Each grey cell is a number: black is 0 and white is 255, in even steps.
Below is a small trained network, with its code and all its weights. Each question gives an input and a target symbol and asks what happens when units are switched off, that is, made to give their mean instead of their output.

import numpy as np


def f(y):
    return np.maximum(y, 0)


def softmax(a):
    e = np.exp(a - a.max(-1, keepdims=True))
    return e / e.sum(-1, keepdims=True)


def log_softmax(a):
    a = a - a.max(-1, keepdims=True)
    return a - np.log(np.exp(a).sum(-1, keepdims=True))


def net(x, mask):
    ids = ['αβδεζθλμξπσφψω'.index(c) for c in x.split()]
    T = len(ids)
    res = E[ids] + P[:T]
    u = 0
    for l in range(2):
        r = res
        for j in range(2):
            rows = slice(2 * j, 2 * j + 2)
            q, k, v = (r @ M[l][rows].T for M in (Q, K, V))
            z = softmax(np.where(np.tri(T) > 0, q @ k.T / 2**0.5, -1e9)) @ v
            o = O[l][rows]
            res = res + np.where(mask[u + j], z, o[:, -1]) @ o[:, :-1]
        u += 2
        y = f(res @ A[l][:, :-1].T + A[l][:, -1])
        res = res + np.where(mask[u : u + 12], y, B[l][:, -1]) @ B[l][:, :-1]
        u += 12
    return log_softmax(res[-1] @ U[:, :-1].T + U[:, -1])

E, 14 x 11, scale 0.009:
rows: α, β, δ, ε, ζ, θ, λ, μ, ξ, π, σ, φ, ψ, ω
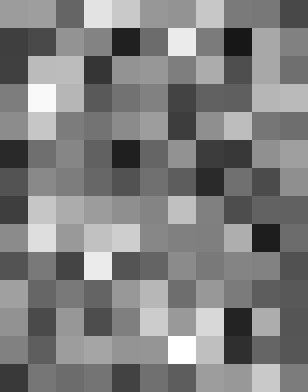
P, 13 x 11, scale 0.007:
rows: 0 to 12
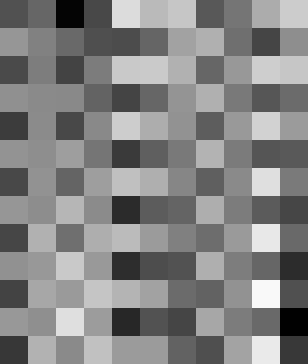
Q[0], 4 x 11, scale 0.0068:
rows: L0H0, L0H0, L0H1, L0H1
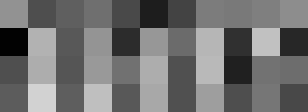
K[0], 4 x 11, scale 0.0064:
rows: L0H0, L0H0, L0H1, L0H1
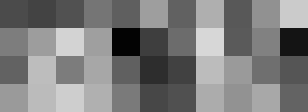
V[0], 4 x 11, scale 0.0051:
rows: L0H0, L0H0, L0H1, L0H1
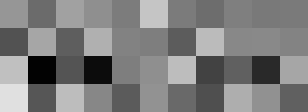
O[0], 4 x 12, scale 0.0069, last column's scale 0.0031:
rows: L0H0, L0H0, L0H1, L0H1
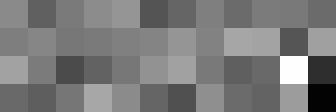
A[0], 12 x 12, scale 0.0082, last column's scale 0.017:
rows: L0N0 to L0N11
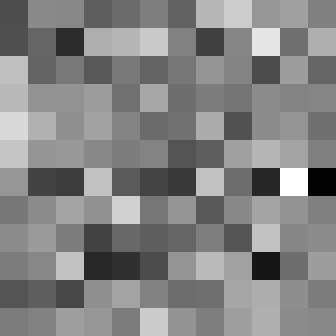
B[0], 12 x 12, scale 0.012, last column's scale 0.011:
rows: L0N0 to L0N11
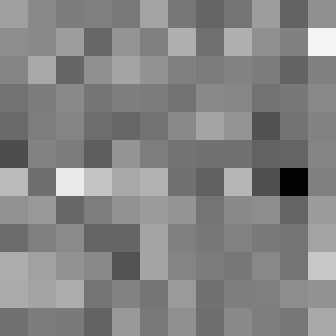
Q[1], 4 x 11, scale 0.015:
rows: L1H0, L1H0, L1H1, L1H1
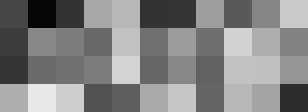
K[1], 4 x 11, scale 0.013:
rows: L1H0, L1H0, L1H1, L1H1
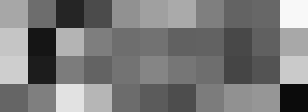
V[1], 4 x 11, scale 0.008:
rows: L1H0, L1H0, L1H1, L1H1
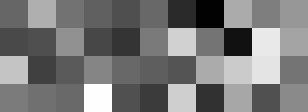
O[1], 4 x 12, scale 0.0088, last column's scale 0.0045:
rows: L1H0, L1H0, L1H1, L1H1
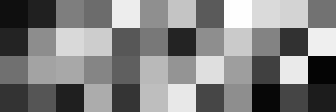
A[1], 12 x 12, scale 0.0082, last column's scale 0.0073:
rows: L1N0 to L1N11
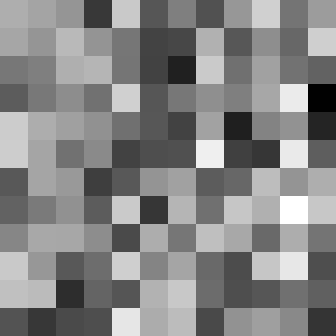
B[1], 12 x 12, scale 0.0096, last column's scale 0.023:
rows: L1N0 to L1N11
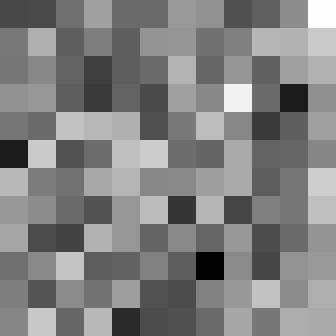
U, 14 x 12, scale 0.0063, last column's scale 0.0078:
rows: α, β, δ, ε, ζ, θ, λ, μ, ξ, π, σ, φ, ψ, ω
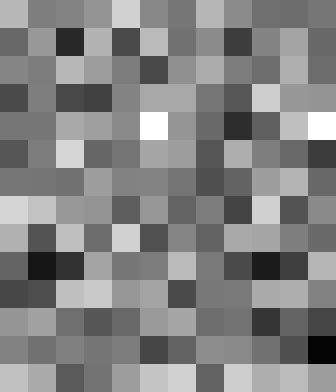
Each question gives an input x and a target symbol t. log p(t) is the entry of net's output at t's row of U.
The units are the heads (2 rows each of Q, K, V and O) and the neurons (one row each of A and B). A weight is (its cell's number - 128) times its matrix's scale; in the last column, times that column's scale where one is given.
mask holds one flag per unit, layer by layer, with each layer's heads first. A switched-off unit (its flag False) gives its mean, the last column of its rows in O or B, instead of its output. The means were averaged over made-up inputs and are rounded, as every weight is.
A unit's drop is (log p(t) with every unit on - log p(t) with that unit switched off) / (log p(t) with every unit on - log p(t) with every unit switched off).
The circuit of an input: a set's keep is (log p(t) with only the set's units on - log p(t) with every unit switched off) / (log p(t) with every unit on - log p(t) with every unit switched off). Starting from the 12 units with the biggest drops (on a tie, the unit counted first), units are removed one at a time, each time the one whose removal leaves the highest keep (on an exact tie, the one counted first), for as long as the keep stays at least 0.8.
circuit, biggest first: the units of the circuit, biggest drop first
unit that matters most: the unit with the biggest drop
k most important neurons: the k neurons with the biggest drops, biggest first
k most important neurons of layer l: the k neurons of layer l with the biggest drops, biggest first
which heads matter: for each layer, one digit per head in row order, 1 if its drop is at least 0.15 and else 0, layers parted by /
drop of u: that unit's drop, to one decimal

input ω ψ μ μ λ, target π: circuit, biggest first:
L1H1, L1N1
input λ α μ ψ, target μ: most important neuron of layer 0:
L0N1
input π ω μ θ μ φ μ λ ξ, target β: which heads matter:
00 / 11
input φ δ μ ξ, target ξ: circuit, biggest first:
L1N10, L1H0, L1N9
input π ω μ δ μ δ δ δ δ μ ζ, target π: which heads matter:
00 / 01
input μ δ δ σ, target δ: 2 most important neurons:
L1N4, L1N2
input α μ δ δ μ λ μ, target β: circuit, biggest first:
L1N11, L1H0, L1N7, L0N9
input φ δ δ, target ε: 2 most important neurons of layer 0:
L0N9, L0N8
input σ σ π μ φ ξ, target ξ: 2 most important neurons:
L1N10, L1N0
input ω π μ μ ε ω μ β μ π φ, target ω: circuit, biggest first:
L1H1, L1N0, L1H0
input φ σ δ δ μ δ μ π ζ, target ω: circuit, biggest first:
L1H1, L1N0
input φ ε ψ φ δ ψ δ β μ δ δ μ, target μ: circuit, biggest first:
L1N0, L0N9, L0N1
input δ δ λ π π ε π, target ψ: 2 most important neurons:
L1N3, L1N0
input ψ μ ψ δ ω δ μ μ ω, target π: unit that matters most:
L1N0
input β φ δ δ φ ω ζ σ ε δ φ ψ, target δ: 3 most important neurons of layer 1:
L1N4, L1N2, L1N7
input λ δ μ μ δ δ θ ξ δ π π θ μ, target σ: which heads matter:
00 / 10
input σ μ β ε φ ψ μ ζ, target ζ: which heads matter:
00 / 11
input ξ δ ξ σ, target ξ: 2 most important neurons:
L1N10, L0N1
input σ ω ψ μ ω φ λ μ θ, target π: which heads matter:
00 / 01
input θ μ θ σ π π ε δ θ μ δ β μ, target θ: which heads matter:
00 / 10
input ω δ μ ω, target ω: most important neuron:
L1N0
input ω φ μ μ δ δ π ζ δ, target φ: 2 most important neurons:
L1N3, L1N9
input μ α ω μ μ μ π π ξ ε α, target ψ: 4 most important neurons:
L1N3, L1N0, L1N11, L1N7
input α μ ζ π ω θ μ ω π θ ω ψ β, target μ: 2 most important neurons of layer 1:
L1N0, L1N2
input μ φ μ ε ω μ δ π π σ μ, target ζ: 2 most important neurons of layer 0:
L0N9, L0N1
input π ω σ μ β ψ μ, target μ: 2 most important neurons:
L1N0, L1N2
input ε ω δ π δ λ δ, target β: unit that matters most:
L1N11
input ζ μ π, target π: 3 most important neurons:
L1N1, L1N0, L1N10
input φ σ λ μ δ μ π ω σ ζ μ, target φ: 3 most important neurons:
L1N3, L1N9, L1N7
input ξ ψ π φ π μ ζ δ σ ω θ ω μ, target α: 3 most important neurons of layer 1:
L1N7, L1N1, L1N3
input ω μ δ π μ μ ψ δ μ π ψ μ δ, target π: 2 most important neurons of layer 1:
L1N0, L1N1
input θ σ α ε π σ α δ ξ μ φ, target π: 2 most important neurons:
L1N1, L1N0
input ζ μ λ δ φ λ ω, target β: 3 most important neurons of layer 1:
L1N11, L1N7, L1N0
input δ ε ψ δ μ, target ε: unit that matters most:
L1H1
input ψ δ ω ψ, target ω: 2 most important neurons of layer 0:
L0N1, L0N9
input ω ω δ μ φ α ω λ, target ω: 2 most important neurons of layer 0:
L0N1, L0N9
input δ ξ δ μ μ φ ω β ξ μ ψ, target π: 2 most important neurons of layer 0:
L0N9, L0N1
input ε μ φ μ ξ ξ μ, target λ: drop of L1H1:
0.2
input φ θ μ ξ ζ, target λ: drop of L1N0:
0.2
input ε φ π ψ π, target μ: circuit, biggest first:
L1H0
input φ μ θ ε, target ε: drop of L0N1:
0.2
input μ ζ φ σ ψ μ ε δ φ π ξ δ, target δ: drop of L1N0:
0.1
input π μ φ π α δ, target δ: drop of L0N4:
0.0
